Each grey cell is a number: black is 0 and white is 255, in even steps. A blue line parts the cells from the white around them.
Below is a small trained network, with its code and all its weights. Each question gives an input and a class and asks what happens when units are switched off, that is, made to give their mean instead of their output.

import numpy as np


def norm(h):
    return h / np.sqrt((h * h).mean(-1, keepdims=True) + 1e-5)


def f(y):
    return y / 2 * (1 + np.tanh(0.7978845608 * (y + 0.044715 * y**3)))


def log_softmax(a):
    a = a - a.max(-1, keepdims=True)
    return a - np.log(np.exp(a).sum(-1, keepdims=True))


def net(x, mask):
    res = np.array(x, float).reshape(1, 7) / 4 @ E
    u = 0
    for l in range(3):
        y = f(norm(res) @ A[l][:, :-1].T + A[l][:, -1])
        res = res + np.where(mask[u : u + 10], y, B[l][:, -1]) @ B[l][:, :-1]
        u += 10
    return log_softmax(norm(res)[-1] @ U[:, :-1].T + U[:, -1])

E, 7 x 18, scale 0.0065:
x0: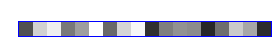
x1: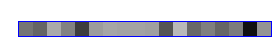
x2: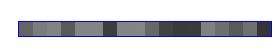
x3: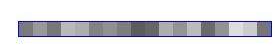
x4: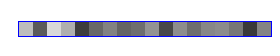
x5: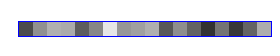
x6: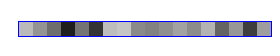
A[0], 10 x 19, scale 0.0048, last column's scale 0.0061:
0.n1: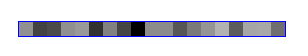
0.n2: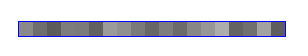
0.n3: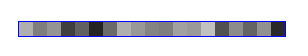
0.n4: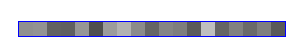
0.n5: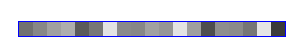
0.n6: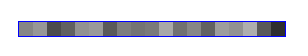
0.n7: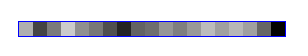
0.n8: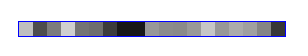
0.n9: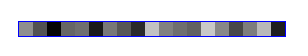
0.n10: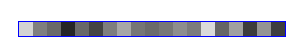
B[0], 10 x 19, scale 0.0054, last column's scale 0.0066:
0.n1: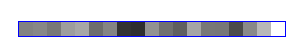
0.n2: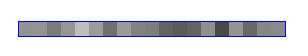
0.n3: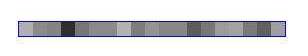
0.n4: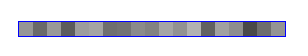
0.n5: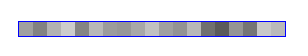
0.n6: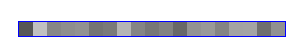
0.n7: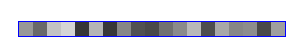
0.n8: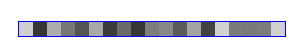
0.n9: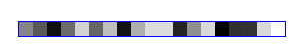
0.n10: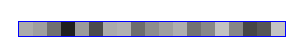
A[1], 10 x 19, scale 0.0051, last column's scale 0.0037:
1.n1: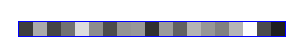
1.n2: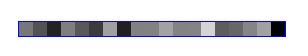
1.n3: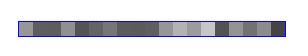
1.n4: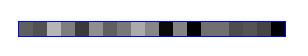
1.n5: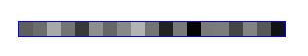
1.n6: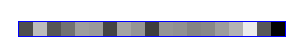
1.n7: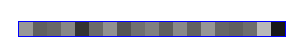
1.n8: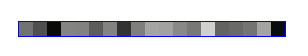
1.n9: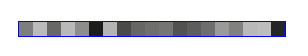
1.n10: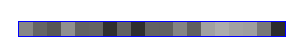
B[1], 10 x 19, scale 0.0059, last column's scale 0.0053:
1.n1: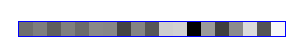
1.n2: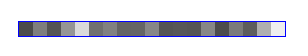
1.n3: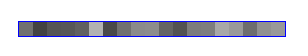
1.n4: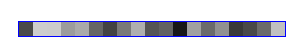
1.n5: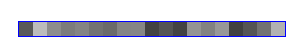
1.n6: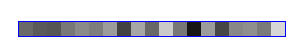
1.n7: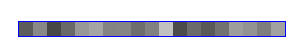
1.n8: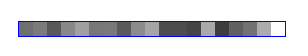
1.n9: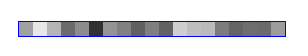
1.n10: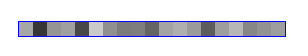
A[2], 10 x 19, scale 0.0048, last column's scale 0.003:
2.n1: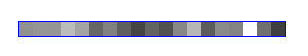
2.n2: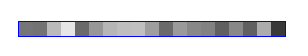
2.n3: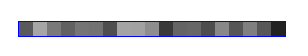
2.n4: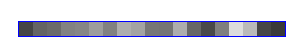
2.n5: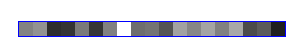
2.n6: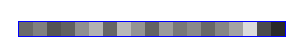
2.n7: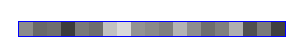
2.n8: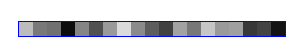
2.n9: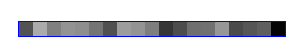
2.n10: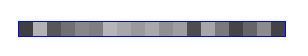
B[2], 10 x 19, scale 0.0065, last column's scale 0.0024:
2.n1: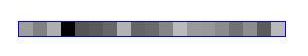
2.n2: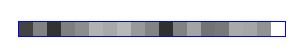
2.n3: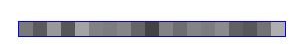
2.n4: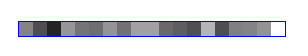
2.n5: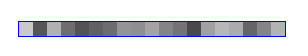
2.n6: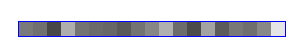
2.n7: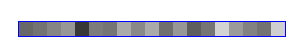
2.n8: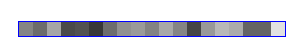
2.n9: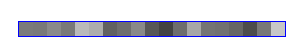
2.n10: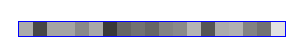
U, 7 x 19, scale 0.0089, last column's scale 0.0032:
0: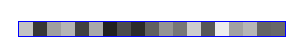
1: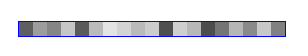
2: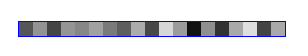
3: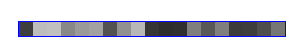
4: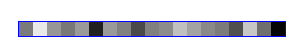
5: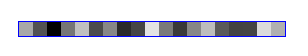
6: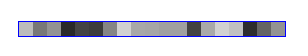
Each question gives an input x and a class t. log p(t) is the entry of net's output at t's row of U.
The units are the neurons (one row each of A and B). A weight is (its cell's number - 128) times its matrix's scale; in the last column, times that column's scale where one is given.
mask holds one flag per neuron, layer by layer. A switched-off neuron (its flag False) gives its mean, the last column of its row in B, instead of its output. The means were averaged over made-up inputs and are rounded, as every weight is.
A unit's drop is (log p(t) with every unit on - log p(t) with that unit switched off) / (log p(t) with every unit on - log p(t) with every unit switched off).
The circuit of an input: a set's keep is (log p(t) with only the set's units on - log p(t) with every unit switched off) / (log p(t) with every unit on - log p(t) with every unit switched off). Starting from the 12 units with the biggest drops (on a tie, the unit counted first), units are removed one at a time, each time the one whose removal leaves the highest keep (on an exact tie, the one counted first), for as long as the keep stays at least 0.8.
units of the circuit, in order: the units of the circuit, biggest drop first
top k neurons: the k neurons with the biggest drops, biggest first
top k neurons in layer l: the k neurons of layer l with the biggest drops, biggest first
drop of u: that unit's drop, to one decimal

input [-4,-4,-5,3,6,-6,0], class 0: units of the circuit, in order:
(0.n7)
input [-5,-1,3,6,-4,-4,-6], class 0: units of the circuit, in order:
(0.n7; 0.n8)
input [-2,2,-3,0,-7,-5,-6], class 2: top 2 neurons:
(1.n1; 0.n6)
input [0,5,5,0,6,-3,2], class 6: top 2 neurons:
(0.n10; 2.n8)
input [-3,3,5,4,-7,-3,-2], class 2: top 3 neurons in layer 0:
(0.n6; 0.n5; 0.n10)
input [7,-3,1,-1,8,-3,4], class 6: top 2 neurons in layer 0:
(0.n7; 0.n1)
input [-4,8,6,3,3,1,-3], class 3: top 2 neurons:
(1.n4; 0.n9)
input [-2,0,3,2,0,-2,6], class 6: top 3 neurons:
(0.n10; 0.n3; 2.n8)
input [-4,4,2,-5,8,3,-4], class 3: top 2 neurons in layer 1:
(1.n4; 1.n5)
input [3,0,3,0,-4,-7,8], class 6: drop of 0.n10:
0.1
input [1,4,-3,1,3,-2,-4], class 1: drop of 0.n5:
0.2
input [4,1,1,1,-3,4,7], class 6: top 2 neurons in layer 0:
(0.n1; 0.n9)
